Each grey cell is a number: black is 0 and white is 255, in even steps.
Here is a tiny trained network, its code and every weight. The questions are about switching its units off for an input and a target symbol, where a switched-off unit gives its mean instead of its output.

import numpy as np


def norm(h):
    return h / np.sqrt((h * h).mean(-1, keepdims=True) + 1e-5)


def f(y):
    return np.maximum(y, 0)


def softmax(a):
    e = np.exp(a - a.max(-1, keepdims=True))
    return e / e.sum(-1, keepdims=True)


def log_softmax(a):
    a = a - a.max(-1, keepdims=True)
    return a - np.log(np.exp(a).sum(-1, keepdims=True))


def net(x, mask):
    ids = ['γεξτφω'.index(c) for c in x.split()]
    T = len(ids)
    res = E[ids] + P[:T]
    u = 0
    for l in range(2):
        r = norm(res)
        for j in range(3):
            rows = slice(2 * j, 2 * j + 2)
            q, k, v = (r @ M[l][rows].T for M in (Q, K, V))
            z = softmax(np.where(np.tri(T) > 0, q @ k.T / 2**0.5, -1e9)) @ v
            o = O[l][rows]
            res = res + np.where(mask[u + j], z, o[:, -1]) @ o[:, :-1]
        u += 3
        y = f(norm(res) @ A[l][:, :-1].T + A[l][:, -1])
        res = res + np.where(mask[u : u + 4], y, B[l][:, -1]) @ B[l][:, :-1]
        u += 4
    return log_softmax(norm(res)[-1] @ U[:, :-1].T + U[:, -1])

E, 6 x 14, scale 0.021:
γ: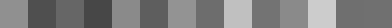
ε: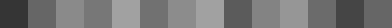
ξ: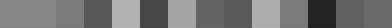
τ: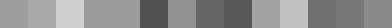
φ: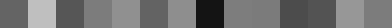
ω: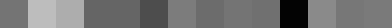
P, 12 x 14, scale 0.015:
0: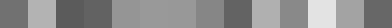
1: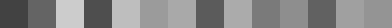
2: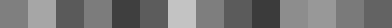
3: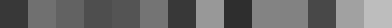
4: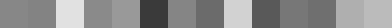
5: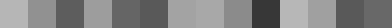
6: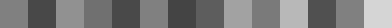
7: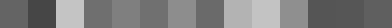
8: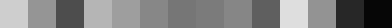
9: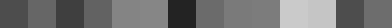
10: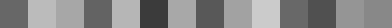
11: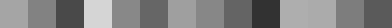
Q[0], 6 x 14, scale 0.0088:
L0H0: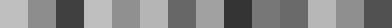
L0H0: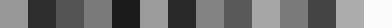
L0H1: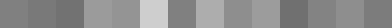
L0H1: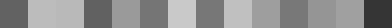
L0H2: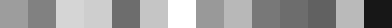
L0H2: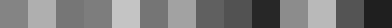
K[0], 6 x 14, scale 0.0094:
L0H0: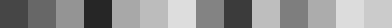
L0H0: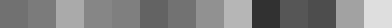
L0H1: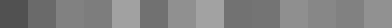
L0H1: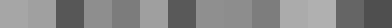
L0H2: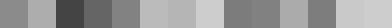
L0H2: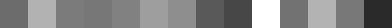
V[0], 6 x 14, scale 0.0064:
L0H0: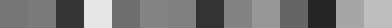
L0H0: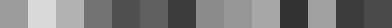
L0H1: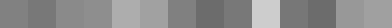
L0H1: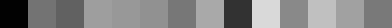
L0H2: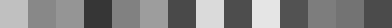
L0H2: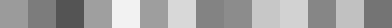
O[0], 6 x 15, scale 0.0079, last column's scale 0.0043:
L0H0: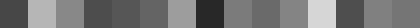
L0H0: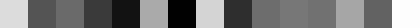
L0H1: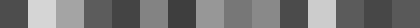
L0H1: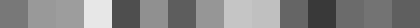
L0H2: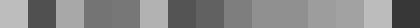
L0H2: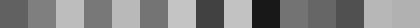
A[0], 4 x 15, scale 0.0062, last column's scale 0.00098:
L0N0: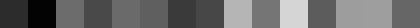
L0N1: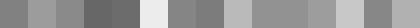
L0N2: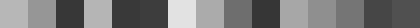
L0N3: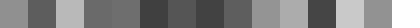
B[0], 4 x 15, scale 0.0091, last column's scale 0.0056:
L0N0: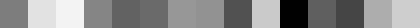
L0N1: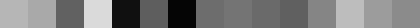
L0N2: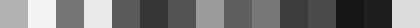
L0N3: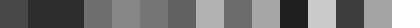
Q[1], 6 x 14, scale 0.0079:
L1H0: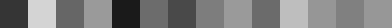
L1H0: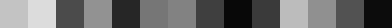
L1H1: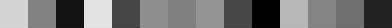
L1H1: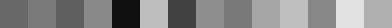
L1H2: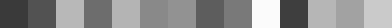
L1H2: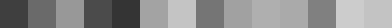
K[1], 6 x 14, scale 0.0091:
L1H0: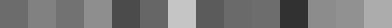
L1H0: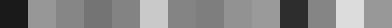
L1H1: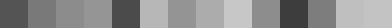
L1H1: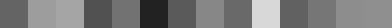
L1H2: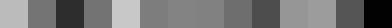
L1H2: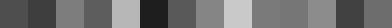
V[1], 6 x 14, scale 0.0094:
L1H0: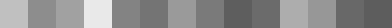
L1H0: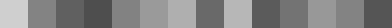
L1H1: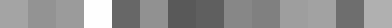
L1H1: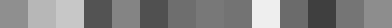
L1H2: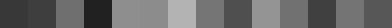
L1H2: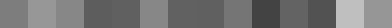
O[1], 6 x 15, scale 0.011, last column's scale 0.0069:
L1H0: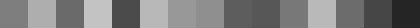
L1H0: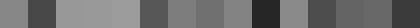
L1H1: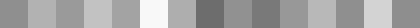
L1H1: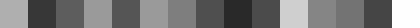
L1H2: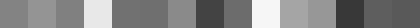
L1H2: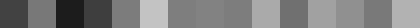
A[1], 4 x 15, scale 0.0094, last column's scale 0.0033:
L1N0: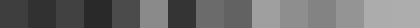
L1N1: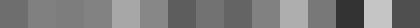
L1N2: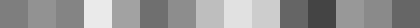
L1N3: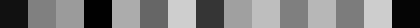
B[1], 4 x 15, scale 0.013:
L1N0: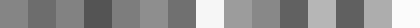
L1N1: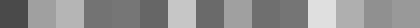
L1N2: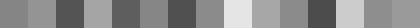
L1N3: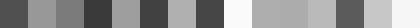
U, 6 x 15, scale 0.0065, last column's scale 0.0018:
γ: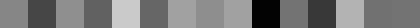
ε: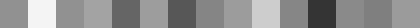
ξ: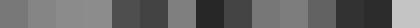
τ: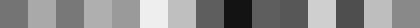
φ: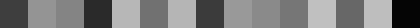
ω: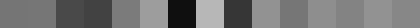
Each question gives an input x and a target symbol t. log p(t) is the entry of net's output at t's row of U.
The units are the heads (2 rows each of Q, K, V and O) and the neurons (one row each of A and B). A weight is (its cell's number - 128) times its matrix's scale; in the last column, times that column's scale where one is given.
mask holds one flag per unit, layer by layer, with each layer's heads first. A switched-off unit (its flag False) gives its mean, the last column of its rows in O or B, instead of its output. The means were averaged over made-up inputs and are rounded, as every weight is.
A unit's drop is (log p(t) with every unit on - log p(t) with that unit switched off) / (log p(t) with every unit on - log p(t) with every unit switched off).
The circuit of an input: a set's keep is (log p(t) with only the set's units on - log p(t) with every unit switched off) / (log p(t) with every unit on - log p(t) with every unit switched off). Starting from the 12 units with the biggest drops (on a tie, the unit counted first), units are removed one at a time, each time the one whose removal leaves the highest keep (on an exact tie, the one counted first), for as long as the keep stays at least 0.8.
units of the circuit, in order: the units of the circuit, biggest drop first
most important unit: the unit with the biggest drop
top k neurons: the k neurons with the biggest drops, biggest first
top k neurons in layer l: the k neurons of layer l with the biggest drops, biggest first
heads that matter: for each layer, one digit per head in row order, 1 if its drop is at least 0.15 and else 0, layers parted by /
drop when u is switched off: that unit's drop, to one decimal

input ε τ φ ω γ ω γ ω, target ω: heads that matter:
100 / 000
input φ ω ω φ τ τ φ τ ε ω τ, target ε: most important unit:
L1N2
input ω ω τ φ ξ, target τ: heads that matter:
000 / 110
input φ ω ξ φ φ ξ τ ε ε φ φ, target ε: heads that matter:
000 / 000
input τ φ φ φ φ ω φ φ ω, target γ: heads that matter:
011 / 000
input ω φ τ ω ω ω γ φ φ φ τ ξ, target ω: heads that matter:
001 / 000
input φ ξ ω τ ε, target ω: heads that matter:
100 / 000
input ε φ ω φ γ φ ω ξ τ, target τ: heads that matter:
011 / 000
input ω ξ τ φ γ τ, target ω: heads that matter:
001 / 000
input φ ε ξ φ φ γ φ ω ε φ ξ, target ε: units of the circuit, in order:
(L1N2, L0H0, L1H2)
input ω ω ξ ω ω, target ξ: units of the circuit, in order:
(L1H2, L1H1)
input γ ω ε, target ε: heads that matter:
101 / 000
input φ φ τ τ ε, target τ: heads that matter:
000 / 100
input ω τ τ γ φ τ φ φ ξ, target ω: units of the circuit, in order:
(L0H2, L1N3)
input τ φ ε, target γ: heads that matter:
011 / 001
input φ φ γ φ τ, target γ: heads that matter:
100 / 101
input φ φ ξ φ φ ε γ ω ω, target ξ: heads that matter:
000 / 000
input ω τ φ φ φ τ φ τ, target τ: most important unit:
L1H0
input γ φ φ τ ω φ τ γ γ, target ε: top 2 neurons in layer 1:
(L1N2, L1N3)
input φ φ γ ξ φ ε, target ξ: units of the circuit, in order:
(L0N2, L1N0)
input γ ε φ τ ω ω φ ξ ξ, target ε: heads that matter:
100 / 010
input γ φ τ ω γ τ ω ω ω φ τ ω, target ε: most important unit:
L0H0
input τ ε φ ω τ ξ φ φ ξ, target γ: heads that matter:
011 / 001
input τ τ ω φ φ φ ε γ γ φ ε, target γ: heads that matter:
000 / 100
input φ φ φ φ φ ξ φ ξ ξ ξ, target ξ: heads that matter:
001 / 111
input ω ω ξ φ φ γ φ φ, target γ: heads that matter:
100 / 101
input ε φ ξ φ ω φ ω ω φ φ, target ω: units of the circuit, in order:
(L0H2)
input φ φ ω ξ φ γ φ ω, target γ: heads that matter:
010 / 100
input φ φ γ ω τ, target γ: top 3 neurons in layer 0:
(L0N2, L0N3, L0N0)
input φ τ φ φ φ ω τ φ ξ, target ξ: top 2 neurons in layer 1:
(L1N3, L1N0)
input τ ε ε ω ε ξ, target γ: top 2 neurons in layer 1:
(L1N3, L1N0)
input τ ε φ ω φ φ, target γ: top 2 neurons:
(L0N2, L1N3)
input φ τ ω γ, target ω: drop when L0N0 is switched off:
0.0
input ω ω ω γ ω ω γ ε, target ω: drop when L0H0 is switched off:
0.1
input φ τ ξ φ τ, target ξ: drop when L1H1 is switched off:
0.2
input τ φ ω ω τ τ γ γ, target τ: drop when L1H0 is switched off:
0.9
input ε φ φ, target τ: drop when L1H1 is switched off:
0.2
